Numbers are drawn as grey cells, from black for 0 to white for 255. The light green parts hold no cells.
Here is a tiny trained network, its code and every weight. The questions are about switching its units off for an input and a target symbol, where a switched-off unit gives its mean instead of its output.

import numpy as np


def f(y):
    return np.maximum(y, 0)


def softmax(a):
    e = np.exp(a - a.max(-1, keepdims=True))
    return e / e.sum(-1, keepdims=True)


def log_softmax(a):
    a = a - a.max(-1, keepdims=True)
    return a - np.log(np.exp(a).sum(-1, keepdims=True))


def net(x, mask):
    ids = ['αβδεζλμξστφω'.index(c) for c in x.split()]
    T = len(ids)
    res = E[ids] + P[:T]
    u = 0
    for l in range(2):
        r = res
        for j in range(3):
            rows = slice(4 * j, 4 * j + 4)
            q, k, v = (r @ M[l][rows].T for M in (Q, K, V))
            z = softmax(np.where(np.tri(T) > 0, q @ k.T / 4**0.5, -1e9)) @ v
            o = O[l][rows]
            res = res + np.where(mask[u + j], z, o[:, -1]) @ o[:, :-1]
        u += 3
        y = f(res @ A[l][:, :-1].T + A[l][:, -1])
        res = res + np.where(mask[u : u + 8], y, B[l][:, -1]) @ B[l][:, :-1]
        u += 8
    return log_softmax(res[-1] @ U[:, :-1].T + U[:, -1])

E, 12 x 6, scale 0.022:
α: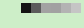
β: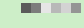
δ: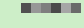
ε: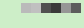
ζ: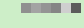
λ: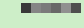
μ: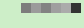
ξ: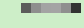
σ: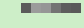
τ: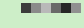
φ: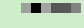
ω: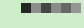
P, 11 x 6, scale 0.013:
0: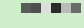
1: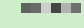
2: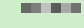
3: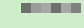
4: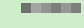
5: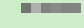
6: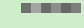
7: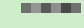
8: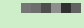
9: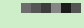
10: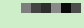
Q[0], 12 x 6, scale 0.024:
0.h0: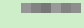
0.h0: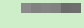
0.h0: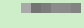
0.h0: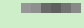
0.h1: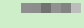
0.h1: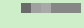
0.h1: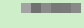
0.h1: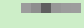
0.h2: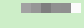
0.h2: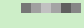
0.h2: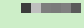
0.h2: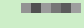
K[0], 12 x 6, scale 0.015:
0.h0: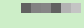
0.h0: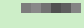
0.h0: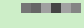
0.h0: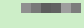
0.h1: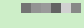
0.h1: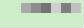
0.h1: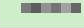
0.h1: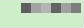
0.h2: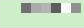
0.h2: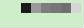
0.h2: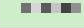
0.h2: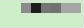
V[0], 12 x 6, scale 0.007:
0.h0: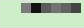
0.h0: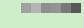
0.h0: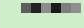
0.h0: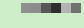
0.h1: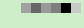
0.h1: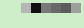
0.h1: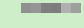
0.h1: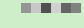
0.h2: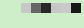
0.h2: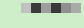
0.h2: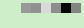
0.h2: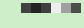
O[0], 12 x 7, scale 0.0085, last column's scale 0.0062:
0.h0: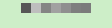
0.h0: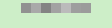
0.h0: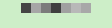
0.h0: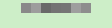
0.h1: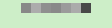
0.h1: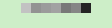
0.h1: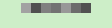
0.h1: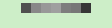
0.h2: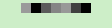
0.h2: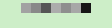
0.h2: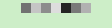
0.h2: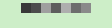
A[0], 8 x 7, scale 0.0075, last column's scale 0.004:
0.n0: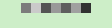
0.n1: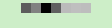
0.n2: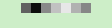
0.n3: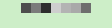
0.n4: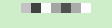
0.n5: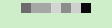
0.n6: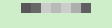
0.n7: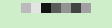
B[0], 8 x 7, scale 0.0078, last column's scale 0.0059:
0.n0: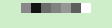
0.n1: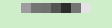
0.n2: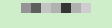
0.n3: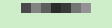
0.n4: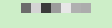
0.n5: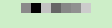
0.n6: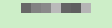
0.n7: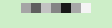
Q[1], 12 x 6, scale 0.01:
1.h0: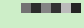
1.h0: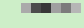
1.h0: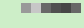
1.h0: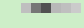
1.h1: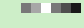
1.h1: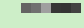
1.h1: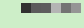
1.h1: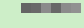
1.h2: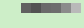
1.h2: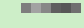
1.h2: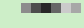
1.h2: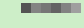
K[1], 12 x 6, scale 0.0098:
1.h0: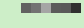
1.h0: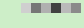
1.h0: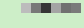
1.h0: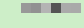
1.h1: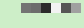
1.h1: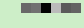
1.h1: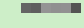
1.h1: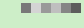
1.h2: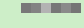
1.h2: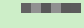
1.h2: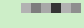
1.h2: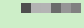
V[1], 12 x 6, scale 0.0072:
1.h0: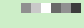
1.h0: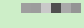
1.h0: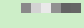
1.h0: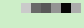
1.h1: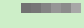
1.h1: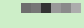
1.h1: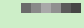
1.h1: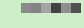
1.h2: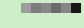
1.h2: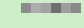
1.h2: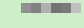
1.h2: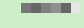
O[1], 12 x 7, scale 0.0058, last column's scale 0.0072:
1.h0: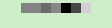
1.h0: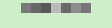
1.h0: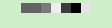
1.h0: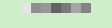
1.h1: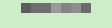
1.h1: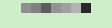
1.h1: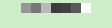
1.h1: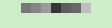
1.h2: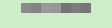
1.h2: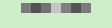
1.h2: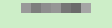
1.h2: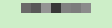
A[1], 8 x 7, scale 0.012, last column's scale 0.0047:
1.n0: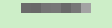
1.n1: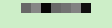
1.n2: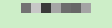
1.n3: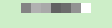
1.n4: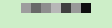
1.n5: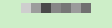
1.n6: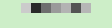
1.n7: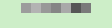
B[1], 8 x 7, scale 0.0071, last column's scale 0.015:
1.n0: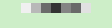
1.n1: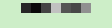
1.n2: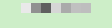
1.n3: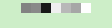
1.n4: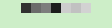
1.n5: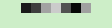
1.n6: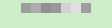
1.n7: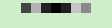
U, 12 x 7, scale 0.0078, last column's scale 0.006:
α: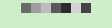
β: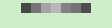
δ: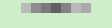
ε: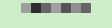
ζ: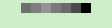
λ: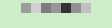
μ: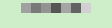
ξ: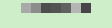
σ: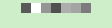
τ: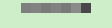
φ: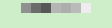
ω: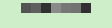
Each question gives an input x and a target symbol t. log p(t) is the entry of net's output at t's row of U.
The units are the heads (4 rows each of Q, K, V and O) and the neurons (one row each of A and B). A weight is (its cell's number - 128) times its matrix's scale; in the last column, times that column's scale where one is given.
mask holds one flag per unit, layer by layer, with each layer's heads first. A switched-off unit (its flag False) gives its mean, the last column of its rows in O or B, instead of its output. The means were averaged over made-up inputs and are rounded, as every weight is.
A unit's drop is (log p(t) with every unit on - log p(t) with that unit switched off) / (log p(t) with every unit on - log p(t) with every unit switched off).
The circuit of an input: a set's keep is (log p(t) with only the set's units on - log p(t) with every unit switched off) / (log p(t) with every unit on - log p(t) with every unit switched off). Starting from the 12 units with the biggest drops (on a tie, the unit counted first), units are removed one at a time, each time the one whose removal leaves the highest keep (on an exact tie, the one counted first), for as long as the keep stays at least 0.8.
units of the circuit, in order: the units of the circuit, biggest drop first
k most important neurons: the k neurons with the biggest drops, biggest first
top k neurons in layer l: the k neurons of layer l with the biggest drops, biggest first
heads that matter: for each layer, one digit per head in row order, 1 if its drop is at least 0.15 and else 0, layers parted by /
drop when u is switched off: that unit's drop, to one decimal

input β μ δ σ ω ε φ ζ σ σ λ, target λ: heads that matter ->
001 / 000
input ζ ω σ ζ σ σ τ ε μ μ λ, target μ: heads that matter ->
001 / 100
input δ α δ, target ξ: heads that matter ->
111 / 000
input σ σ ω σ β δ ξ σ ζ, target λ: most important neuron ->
0.n5
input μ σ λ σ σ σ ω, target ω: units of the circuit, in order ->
1.n1, 0.n3
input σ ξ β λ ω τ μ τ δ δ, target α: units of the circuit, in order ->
0.h2, 1.n4, 0.n7
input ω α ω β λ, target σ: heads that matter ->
000 / 100
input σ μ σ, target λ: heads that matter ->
000 / 000
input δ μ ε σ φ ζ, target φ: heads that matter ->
011 / 010
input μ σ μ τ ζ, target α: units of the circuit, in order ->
0.h2, 0.n5, 0.n7
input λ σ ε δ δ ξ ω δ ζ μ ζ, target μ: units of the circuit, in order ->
0.h2, 1.n3
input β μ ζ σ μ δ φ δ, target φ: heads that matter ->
010 / 010
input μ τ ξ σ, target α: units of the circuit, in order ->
0.h2, 0.n5, 1.n4
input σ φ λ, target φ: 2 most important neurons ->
0.n4, 1.n0
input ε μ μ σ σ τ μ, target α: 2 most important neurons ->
0.n5, 1.n4
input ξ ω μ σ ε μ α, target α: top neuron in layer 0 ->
0.n2
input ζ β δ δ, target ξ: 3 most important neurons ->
0.n1, 0.n7, 1.n5
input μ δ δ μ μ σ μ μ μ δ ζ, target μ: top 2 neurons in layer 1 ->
1.n3, 1.n2
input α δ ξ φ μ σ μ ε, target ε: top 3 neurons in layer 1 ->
1.n5, 1.n3, 1.n0
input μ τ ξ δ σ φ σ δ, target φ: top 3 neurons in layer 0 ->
0.n4, 0.n5, 0.n7
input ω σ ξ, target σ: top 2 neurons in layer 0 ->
0.n1, 0.n7
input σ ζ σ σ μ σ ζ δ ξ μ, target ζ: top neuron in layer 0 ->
0.n0
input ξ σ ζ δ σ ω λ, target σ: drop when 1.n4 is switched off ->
-0.1
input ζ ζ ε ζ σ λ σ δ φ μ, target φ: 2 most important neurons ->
0.n4, 1.n6
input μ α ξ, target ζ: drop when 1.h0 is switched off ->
0.3
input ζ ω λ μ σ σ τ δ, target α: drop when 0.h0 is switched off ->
0.0
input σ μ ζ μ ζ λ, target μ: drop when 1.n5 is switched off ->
0.1
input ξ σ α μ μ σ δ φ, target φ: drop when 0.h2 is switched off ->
0.2
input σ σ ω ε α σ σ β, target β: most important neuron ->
0.n6
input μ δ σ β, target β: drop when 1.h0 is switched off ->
0.2
